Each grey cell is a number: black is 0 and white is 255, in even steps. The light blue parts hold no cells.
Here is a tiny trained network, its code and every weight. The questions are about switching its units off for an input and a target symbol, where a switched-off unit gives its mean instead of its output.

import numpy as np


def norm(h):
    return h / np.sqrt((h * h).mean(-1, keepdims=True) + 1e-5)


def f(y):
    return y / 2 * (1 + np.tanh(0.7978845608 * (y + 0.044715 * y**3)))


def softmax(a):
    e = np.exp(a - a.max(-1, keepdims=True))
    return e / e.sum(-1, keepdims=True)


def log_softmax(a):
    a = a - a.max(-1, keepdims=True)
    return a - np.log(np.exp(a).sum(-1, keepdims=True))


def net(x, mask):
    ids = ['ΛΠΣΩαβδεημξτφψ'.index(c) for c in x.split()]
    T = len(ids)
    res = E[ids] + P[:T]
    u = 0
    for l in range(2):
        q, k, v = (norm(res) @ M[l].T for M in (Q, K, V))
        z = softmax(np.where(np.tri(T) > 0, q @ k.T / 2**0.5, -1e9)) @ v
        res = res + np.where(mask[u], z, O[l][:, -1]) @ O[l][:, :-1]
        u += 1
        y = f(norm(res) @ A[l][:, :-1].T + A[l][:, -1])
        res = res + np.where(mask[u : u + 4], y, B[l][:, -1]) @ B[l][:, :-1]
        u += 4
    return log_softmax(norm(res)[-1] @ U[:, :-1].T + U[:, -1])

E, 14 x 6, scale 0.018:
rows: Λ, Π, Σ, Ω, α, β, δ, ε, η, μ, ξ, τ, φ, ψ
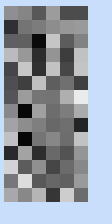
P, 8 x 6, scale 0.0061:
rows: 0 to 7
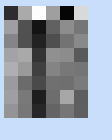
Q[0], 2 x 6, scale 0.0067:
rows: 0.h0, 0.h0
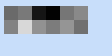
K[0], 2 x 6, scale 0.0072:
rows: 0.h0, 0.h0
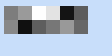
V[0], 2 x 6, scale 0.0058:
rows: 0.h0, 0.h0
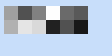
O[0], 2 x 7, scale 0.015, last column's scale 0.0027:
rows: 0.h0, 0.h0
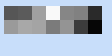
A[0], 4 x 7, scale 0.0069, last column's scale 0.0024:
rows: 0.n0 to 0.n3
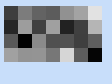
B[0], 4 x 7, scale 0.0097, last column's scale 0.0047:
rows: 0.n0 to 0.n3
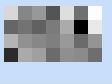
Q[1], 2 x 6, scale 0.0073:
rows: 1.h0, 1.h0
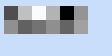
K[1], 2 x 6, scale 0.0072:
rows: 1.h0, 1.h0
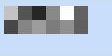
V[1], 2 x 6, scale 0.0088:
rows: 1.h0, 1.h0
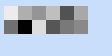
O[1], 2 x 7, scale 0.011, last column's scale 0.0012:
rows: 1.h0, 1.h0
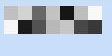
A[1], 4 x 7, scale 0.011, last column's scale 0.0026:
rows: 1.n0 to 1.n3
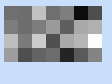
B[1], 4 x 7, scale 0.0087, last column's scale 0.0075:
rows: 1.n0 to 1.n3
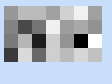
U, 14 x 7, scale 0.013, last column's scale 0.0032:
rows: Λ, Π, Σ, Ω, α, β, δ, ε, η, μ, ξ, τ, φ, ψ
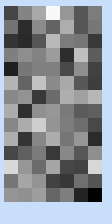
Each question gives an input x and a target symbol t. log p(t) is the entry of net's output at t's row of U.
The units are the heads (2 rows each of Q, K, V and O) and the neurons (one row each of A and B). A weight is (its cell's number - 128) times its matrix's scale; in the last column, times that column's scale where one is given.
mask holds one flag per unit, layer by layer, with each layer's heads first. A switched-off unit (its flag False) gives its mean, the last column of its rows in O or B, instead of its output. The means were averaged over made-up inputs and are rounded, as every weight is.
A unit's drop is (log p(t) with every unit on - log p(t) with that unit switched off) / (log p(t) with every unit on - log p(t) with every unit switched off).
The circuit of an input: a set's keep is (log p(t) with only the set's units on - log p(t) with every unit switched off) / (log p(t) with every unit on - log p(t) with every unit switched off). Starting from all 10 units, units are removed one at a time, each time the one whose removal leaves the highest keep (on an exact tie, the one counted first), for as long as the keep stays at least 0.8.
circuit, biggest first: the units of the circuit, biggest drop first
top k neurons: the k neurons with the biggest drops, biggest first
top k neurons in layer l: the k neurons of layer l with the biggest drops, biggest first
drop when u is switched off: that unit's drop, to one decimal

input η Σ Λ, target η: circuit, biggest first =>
0.h0, 1.n0, 1.n2
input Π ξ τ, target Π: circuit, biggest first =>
1.h0
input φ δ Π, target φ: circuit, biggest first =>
1.h0, 0.h0
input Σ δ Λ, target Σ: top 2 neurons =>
1.n2, 0.n0
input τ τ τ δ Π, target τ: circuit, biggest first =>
1.h0, 0.n1
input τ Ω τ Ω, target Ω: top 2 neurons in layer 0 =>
0.n0, 0.n2
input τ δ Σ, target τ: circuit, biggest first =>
1.h0, 0.h0
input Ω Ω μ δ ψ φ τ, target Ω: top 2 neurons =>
0.n0, 1.n3
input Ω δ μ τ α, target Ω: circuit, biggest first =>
1.h0, 1.n2
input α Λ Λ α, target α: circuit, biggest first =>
1.h0, 0.n1
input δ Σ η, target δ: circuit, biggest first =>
1.n3, 1.n2
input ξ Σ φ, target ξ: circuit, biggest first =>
1.h0, 0.n1
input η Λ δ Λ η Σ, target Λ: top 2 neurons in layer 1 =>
1.n0, 1.n2
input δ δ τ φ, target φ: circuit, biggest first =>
1.n2, 1.h0, 1.n3
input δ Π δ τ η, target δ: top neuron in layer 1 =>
1.n0
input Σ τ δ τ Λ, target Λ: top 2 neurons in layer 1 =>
1.n3, 1.n0
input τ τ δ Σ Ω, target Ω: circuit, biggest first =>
1.n2, 0.n0, 0.h0, 1.h0
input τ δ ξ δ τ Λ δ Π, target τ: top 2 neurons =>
0.n0, 0.n1
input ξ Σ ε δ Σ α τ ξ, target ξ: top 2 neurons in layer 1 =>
1.n2, 1.n3
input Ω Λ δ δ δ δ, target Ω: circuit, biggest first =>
1.h0
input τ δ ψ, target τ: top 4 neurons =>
0.n1, 1.n2, 0.n0, 1.n3
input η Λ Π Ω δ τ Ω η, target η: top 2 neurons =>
1.n0, 1.n2
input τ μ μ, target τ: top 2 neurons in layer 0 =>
0.n2, 0.n1
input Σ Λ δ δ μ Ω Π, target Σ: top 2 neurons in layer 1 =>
1.n0, 1.n3
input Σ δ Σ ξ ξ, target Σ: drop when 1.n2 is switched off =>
0.0
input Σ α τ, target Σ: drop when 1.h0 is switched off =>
0.1
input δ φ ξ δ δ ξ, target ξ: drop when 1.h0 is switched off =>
0.3
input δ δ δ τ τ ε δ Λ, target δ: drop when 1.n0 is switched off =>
0.4
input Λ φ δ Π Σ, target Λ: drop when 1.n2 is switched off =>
-0.1
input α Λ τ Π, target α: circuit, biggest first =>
1.h0
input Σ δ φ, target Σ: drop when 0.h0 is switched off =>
1.2
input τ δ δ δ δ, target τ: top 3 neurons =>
0.n0, 1.n2, 1.n3
